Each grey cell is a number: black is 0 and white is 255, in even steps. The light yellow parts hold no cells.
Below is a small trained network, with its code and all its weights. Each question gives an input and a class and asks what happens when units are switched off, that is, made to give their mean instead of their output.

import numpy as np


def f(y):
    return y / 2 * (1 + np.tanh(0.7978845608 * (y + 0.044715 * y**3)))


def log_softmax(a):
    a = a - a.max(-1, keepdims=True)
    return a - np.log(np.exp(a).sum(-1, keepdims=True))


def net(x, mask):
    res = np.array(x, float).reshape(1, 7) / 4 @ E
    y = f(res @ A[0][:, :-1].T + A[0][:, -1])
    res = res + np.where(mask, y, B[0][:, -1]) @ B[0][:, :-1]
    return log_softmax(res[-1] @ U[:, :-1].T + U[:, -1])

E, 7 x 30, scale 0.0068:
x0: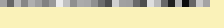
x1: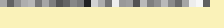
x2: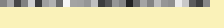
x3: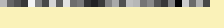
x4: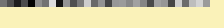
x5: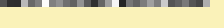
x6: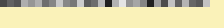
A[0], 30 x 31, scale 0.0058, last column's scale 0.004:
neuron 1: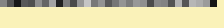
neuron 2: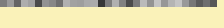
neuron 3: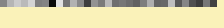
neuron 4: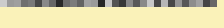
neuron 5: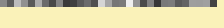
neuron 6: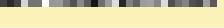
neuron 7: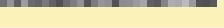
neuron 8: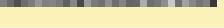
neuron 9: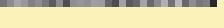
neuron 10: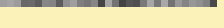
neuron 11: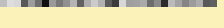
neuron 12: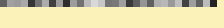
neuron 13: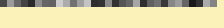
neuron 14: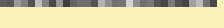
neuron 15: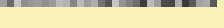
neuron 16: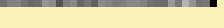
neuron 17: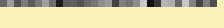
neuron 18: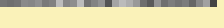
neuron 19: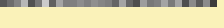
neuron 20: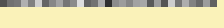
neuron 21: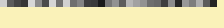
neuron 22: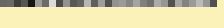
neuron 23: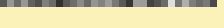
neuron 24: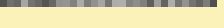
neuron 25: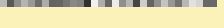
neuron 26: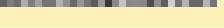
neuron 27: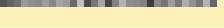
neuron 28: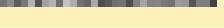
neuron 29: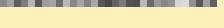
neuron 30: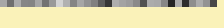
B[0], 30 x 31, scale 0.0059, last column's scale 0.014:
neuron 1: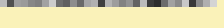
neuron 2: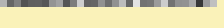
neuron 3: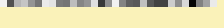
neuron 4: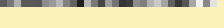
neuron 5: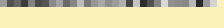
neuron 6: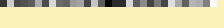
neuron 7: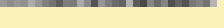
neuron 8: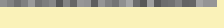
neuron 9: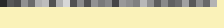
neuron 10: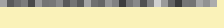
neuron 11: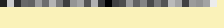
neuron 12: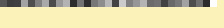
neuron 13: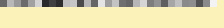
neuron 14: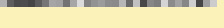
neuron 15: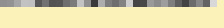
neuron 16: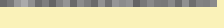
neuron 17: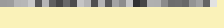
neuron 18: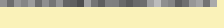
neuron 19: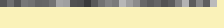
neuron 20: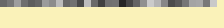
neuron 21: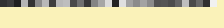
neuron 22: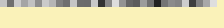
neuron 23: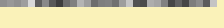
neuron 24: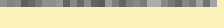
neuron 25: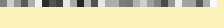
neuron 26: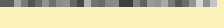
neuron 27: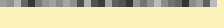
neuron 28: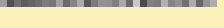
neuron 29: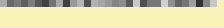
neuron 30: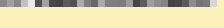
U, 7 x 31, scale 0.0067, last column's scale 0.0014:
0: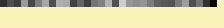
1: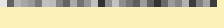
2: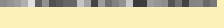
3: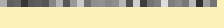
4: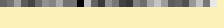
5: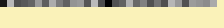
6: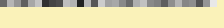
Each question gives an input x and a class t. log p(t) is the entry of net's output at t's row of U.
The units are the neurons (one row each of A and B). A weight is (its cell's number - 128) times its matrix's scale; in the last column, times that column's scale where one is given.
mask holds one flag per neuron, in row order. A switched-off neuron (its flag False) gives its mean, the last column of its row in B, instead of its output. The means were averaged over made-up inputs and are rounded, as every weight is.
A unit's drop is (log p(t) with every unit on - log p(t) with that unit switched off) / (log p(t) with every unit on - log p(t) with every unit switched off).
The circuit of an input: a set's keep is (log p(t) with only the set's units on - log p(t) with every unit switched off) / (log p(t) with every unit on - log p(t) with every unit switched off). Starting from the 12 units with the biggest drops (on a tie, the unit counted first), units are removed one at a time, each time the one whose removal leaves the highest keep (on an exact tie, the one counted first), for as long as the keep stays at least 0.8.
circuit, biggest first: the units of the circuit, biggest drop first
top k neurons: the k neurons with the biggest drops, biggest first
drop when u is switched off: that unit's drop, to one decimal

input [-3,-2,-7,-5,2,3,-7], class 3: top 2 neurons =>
neuron 5; neuron 14
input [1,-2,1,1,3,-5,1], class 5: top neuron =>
neuron 11
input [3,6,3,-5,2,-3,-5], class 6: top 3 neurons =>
neuron 25; neuron 21; neuron 20
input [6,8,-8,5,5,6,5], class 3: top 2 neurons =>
neuron 14; neuron 5
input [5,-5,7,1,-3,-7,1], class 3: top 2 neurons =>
neuron 6; neuron 29
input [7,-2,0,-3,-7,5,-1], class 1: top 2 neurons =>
neuron 3; neuron 17
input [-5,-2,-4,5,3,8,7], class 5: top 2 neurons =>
neuron 6; neuron 4
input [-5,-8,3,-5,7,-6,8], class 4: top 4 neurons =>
neuron 20; neuron 26; neuron 25; neuron 3
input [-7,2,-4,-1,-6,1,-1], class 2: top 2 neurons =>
neuron 17; neuron 23
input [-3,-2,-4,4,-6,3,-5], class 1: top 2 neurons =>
neuron 3; neuron 12
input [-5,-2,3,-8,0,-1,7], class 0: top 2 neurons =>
neuron 12; neuron 9
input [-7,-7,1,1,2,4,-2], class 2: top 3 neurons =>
neuron 17; neuron 25; neuron 23
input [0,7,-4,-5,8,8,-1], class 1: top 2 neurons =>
neuron 22; neuron 1
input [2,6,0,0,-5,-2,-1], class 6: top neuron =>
neuron 25
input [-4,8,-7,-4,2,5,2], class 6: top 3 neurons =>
neuron 25; neuron 29; neuron 2
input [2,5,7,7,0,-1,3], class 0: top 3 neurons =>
neuron 21; neuron 5; neuron 14
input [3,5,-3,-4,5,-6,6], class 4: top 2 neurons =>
neuron 6; neuron 20
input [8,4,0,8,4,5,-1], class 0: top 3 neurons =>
neuron 21; neuron 17; neuron 23
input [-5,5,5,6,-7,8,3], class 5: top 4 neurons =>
neuron 6; neuron 22; neuron 12; neuron 1
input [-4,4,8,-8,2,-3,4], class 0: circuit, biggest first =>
neuron 12
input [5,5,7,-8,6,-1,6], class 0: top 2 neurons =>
neuron 12; neuron 9
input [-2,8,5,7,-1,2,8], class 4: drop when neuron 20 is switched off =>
0.8
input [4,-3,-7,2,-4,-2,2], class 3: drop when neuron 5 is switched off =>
0.1
